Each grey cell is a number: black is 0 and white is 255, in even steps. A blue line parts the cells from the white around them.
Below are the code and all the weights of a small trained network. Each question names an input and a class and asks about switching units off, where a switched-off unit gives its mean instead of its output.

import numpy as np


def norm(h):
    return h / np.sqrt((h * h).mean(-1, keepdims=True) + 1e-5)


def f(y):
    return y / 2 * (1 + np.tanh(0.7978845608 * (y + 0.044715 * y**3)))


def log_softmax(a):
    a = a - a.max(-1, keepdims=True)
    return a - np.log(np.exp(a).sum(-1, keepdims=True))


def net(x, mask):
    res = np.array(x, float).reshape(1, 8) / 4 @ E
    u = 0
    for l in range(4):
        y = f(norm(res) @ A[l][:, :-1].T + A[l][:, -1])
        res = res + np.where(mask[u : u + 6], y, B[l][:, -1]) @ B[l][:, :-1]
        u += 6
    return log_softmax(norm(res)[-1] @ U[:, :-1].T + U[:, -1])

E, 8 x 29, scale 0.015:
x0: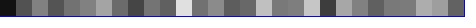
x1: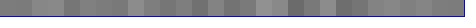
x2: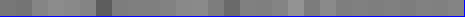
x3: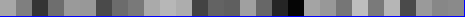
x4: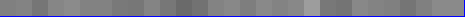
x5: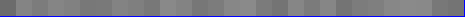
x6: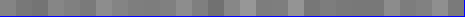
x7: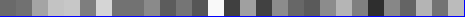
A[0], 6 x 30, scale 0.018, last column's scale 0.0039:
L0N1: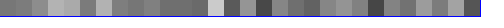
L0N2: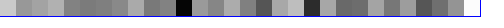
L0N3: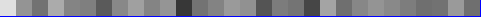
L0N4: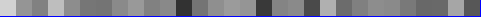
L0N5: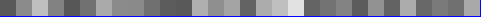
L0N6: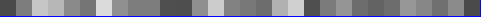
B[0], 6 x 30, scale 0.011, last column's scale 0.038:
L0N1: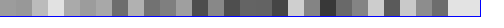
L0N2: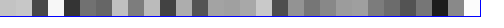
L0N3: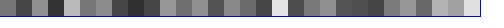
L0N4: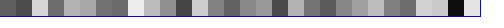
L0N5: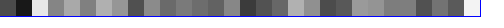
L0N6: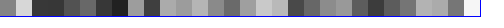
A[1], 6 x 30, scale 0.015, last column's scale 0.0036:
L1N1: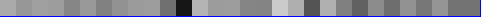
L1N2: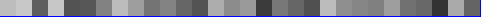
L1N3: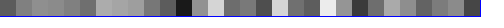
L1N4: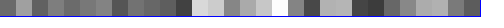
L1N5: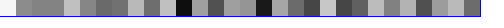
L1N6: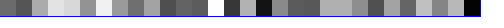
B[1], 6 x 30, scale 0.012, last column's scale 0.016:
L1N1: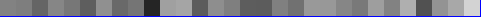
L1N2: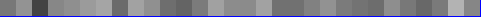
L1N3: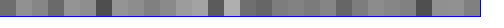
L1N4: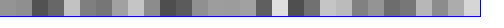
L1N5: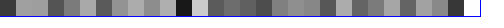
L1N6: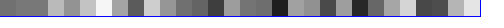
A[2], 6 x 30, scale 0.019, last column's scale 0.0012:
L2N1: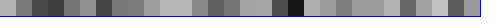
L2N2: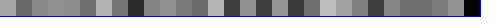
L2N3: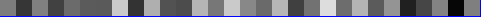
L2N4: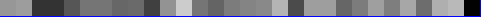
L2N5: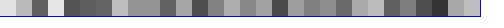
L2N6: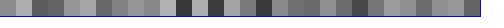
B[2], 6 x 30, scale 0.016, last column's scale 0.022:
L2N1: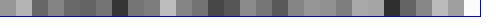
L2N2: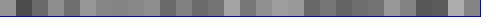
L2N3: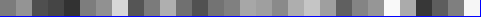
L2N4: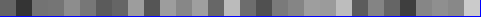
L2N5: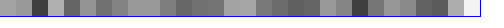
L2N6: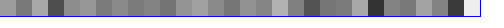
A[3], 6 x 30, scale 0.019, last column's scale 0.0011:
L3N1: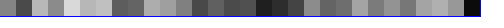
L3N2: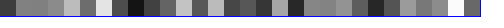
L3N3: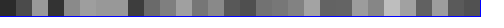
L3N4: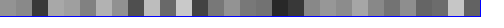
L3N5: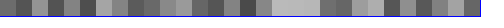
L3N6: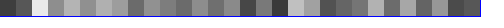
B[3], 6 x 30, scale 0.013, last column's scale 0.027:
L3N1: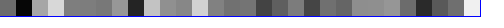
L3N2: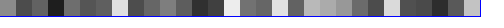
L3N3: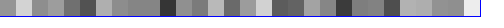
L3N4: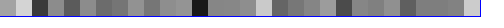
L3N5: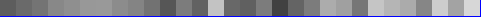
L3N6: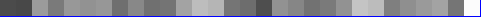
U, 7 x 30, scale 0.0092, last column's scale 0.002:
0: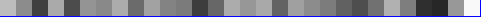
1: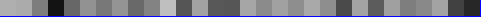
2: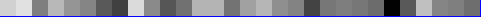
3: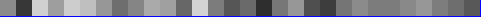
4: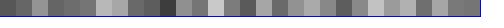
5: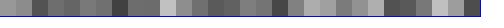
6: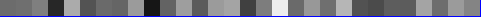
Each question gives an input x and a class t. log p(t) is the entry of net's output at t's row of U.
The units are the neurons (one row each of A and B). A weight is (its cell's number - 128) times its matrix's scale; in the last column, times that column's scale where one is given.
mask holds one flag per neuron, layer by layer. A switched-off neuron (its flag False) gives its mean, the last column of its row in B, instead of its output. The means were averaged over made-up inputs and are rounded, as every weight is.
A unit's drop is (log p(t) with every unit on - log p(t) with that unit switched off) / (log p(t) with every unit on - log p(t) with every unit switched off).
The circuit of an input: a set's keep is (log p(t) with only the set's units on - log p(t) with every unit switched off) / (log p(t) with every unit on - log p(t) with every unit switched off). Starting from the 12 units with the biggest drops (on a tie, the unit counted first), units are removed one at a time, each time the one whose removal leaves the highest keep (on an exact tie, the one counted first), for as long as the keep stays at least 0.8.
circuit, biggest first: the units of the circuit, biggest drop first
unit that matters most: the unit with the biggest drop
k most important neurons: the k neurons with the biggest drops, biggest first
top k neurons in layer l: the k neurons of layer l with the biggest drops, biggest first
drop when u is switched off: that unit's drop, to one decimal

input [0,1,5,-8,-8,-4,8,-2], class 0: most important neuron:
[L0N2]
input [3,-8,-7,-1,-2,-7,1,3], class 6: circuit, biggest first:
[L0N6; L0N4]
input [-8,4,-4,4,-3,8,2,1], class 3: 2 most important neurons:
[L0N3; L0N6]
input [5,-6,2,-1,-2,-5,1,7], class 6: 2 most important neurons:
[L0N6; L0N2]
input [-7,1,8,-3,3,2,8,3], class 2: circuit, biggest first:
[L0N2; L0N4]
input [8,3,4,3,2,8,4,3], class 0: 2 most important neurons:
[L0N6; L0N4]
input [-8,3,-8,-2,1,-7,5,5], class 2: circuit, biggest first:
[L0N2; L0N4]
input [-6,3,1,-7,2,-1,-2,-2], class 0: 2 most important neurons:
[L0N2; L0N5]
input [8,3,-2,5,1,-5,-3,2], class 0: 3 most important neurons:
[L0N6; L0N4; L0N5]
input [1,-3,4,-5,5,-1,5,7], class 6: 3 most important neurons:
[L0N6; L0N4; L3N2]
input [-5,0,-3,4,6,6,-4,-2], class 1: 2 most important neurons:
[L0N1; L0N3]
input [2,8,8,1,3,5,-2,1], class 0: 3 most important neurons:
[L0N6; L0N3; L0N4]
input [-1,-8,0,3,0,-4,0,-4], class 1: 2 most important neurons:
[L0N2; L0N1]
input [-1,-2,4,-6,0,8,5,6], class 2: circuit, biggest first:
[L0N6]
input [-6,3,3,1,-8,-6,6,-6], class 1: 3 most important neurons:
[L0N3; L0N1; L0N5]
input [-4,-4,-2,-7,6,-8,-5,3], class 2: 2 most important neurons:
[L0N6; L0N2]
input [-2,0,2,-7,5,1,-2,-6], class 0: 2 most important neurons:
[L0N2; L2N5]
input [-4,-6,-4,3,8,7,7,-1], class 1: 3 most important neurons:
[L0N1; L0N3; L0N5]
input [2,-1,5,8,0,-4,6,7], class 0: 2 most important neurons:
[L0N4; L0N3]
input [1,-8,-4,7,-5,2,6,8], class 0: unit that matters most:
L0N3
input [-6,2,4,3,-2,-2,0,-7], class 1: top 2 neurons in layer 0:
[L0N3; L0N1]
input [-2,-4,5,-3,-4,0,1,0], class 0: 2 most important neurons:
[L0N2; L0N5]
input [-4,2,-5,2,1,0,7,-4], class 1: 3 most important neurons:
[L0N3; L0N1; L0N5]
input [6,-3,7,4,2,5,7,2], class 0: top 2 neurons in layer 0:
[L0N6; L0N4]
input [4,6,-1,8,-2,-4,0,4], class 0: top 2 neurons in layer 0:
[L0N4; L0N3]
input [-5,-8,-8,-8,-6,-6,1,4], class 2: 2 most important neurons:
[L0N6; L0N2]
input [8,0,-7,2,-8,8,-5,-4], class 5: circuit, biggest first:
[L0N5]
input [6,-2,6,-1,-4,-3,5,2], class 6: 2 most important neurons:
[L0N2; L0N4]
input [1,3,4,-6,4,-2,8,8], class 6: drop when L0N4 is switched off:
0.3
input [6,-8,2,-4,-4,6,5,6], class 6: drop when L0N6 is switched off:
0.7
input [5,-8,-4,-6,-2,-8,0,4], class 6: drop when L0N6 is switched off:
0.8
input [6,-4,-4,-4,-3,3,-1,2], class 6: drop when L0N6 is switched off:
0.7
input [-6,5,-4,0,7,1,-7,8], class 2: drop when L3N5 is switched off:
0.0
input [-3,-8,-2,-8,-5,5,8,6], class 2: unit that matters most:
L0N6
